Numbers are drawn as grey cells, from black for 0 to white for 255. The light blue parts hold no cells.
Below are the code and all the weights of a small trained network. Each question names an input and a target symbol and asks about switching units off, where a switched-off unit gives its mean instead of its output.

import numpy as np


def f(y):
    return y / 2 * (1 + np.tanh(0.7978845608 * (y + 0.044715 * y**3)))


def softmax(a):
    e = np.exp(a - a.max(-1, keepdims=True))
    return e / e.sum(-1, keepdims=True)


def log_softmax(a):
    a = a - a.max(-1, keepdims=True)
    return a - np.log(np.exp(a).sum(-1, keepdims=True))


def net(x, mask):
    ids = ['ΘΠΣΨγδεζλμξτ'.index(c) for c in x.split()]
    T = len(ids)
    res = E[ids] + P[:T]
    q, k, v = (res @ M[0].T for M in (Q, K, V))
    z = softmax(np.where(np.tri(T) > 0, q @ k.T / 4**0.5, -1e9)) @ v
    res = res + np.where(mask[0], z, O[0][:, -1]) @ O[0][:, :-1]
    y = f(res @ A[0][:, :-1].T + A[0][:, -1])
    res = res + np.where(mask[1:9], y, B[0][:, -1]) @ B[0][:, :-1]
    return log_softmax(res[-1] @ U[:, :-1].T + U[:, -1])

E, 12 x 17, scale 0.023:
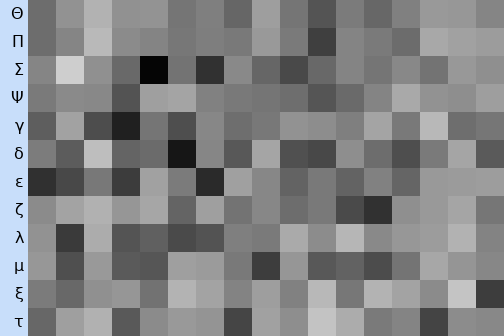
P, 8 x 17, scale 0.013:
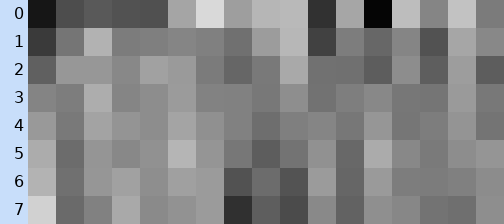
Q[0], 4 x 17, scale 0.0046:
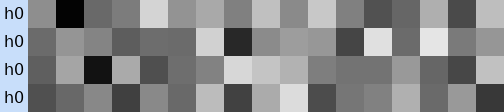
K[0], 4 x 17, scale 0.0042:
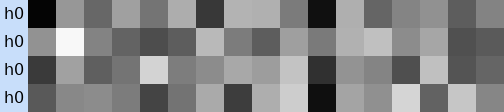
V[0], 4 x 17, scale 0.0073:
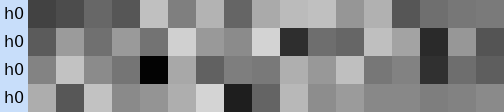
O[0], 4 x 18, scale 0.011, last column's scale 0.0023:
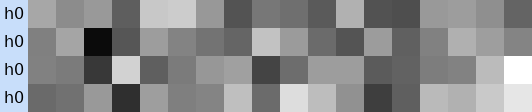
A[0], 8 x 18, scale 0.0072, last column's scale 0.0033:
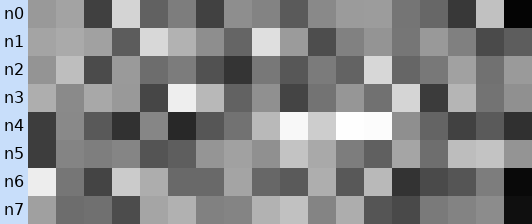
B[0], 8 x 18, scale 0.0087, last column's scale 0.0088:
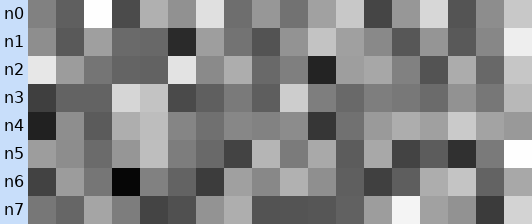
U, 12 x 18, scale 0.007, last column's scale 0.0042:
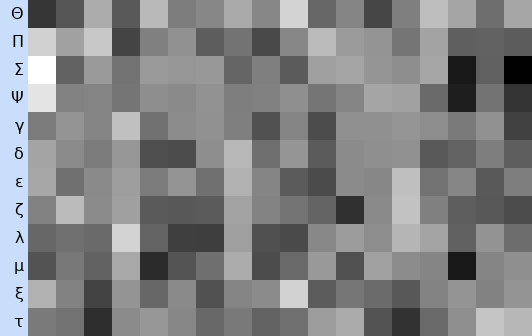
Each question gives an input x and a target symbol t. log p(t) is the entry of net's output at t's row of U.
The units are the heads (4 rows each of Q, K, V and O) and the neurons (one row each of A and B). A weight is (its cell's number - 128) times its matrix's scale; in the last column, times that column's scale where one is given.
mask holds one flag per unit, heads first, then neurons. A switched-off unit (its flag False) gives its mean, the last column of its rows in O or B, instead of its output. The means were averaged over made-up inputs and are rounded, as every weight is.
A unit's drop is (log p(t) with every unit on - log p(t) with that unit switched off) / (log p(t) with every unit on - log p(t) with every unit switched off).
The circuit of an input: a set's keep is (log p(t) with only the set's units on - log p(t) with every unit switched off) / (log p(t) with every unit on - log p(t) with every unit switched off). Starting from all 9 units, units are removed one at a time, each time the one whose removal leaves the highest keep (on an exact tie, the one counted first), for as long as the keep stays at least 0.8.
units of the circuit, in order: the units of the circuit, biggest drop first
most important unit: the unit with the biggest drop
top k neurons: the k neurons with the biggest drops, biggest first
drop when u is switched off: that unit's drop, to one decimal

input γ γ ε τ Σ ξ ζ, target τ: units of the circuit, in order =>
(n7; h0)
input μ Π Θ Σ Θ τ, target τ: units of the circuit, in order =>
(h0; n7)
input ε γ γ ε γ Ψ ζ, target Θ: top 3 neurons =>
(n3; n5; n2)
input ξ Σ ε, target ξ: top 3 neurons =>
(n2; n7; n1)
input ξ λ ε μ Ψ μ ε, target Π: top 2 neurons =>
(n3; n4)
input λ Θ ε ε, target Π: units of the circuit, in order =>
(h0; n1)
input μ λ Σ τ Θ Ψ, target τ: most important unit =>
n7
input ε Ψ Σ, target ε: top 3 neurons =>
(n2; n1; n0)
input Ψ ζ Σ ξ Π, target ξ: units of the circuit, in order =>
(h0; n7)
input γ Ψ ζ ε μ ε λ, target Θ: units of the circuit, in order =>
(h0; n4)
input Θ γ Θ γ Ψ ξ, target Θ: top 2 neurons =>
(n3; n5)
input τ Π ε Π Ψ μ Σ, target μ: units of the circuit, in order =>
(h0; n2)
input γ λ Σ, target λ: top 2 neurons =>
(n3; n2)
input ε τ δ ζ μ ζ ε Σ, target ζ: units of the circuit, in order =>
(h0; n1)
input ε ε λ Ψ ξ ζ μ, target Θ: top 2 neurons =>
(n2; n1)
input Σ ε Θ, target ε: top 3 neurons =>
(n2; n0; n1)
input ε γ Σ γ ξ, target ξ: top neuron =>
(n2)
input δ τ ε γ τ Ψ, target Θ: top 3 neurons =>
(n5; n2; n7)
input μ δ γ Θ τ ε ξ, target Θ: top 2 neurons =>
(n3; n2)
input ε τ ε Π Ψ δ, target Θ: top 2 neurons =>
(n5; n2)
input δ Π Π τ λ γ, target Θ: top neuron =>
(n4)
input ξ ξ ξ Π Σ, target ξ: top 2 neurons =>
(n2; n1)
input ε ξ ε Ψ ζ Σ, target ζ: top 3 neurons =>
(n1; n0; n4)
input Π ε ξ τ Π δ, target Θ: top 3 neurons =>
(n2; n7; n5)
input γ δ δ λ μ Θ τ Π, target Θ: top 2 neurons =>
(n2; n1)
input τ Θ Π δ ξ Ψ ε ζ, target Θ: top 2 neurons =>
(n5; n2)
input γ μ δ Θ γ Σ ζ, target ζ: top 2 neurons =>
(n1; n6)
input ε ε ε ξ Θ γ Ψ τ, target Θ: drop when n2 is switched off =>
0.1
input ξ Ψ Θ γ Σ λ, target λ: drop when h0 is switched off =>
0.4
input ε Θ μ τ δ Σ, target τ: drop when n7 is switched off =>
0.4
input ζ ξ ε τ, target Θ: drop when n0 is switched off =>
-0.1
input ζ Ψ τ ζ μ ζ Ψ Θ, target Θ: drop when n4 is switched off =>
-0.3
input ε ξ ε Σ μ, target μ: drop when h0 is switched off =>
0.8
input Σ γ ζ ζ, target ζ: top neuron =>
(n1)
